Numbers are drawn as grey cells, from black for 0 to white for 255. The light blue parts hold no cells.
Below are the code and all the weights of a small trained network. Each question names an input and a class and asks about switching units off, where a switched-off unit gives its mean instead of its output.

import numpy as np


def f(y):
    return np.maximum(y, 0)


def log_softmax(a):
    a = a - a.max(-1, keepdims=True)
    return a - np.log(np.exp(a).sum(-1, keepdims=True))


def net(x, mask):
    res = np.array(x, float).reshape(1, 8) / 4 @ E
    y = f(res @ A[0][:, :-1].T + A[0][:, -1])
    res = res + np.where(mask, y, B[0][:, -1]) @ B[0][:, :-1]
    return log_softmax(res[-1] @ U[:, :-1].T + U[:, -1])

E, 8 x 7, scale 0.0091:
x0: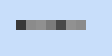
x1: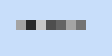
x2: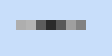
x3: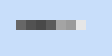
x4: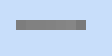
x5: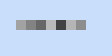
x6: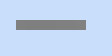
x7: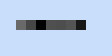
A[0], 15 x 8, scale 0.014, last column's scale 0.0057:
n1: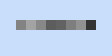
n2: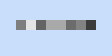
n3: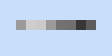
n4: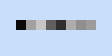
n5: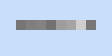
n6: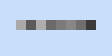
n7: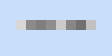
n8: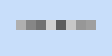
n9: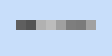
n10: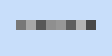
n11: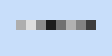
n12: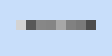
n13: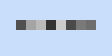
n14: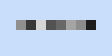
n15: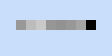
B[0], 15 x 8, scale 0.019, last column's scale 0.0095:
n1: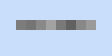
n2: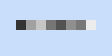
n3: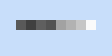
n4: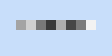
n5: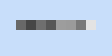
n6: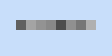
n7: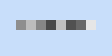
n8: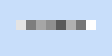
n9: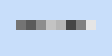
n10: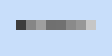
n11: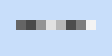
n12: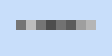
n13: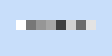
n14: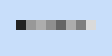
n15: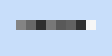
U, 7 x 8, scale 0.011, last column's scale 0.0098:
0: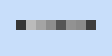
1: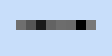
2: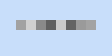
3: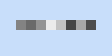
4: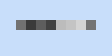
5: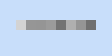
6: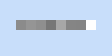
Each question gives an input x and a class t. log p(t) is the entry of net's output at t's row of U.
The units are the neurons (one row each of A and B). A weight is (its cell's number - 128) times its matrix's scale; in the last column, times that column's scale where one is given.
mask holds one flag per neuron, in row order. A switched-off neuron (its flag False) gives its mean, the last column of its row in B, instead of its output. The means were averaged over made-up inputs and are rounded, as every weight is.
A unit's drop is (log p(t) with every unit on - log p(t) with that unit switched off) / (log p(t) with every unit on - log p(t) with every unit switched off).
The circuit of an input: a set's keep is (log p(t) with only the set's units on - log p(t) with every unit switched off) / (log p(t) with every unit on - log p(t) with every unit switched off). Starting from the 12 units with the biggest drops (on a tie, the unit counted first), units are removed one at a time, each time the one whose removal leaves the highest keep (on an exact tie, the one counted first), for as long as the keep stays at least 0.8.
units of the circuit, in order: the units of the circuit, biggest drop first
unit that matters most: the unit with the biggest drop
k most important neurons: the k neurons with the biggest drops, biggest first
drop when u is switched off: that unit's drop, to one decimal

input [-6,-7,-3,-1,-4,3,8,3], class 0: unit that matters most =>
n2
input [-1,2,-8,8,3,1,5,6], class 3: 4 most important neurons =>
[n15; n3; n9; n5]
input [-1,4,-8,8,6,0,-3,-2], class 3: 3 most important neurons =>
[n9; n3; n10]
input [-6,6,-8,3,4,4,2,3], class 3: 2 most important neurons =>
[n9; n4]
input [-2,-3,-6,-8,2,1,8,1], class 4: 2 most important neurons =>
[n3; n11]
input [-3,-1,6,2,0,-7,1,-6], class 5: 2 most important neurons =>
[n13; n9]
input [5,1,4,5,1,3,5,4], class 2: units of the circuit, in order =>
[n15; n4]
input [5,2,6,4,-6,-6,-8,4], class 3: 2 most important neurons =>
[n11; n15]
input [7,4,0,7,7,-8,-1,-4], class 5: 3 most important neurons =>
[n13; n3; n7]
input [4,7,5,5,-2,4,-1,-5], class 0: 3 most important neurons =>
[n14; n3; n6]
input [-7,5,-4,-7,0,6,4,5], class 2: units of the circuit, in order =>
[n15; n12]
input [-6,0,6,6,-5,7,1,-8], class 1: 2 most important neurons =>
[n15; n5]
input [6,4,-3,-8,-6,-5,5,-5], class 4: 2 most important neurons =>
[n3; n7]
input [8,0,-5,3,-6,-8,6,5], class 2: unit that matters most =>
n4
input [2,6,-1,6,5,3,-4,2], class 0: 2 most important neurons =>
[n3; n14]
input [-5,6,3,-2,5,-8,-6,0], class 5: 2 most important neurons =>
[n13; n2]
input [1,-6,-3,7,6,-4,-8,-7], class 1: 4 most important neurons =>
[n15; n5; n3; n14]
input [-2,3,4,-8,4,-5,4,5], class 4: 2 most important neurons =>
[n3; n15]
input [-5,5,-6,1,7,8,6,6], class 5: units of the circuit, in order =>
[n15; n8]
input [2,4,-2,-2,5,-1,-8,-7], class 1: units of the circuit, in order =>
[n15]
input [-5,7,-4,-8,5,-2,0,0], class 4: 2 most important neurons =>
[n3; n2]
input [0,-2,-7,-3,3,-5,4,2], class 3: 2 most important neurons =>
[n9; n8]
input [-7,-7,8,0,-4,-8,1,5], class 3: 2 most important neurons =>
[n11; n4]
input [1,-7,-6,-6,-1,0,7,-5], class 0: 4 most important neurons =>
[n2; n11; n5; n10]
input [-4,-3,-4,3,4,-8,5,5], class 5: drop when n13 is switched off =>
0.6
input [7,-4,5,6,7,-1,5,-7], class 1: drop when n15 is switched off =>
1.0
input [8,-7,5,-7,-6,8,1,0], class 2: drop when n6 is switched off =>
0.1
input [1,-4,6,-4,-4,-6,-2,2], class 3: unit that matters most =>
n11
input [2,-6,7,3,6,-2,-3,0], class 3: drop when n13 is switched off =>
0.0
